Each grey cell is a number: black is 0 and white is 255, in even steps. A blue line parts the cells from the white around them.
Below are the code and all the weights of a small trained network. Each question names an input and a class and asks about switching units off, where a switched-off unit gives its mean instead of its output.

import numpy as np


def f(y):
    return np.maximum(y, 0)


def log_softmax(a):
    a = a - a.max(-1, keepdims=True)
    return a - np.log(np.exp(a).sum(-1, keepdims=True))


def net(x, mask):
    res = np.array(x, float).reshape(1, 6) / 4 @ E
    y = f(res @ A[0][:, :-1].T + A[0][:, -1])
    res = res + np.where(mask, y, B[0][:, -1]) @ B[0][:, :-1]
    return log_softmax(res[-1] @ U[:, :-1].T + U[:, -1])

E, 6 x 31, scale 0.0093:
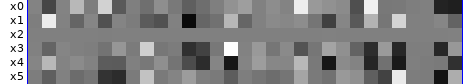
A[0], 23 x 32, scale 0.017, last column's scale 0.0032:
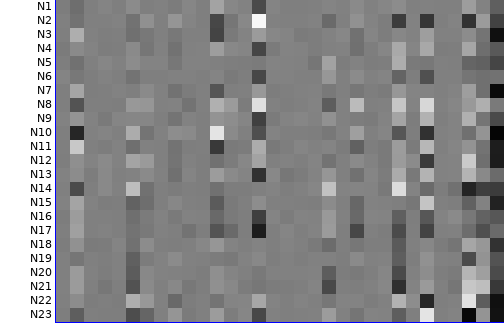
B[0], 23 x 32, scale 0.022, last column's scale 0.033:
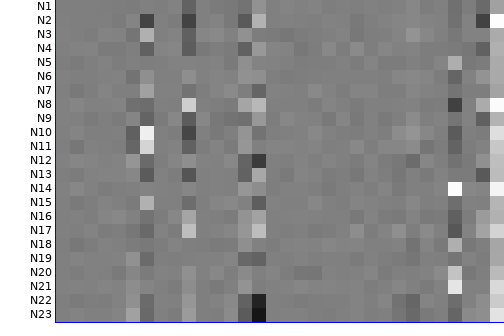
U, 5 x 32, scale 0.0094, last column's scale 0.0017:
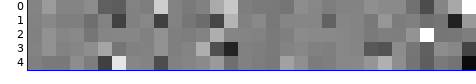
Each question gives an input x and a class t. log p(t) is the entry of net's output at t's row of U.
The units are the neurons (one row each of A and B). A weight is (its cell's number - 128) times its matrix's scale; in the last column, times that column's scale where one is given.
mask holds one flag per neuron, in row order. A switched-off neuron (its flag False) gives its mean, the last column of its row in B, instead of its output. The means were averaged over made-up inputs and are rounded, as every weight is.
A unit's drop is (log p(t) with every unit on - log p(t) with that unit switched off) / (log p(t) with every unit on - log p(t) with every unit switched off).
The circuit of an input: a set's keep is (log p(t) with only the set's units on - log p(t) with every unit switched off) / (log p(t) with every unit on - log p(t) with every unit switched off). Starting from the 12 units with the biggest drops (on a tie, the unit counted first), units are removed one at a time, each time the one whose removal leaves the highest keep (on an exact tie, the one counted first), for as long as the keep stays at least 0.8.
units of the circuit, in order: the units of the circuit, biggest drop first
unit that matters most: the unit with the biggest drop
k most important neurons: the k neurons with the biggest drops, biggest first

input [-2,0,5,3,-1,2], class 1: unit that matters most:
N14
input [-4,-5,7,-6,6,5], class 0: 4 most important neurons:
(N17; N2; N16; N6)
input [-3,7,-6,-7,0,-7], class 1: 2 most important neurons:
(N13; N9)
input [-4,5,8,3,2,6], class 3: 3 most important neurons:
(N23; N10; N14)
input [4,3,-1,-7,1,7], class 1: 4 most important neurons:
(N13; N9; N4; N22)
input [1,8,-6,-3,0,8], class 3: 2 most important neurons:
(N23; N10)
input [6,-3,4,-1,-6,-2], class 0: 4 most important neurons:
(N8; N21; N20; N18)
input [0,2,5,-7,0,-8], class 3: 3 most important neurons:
(N22; N2; N12)
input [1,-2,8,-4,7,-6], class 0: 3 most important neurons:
(N17; N23; N16)
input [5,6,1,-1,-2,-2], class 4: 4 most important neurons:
(N11; N21; N20; N3)
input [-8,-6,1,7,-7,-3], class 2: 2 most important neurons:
(N21; N20)
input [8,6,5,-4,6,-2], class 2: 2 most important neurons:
(N14; N8)
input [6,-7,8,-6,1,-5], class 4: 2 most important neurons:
(N10; N2)
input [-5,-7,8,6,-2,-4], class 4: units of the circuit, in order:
(N10)
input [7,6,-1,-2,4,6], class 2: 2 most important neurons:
(N14; N10)
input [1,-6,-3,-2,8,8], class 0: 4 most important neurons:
(N17; N16; N22; N6)
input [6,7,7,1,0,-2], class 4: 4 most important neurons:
(N11; N21; N3; N20)
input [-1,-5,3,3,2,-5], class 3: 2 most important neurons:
(N22; N12)
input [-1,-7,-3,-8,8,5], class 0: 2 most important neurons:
(N17; N2)
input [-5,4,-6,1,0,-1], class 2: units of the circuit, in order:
(N21)
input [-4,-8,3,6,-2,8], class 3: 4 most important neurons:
(N23; N19; N11; N3)
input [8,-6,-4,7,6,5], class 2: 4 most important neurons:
(N14; N8; N13; N9)
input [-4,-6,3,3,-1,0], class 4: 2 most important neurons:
(N10; N14)
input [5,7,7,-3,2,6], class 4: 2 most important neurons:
(N11; N22)
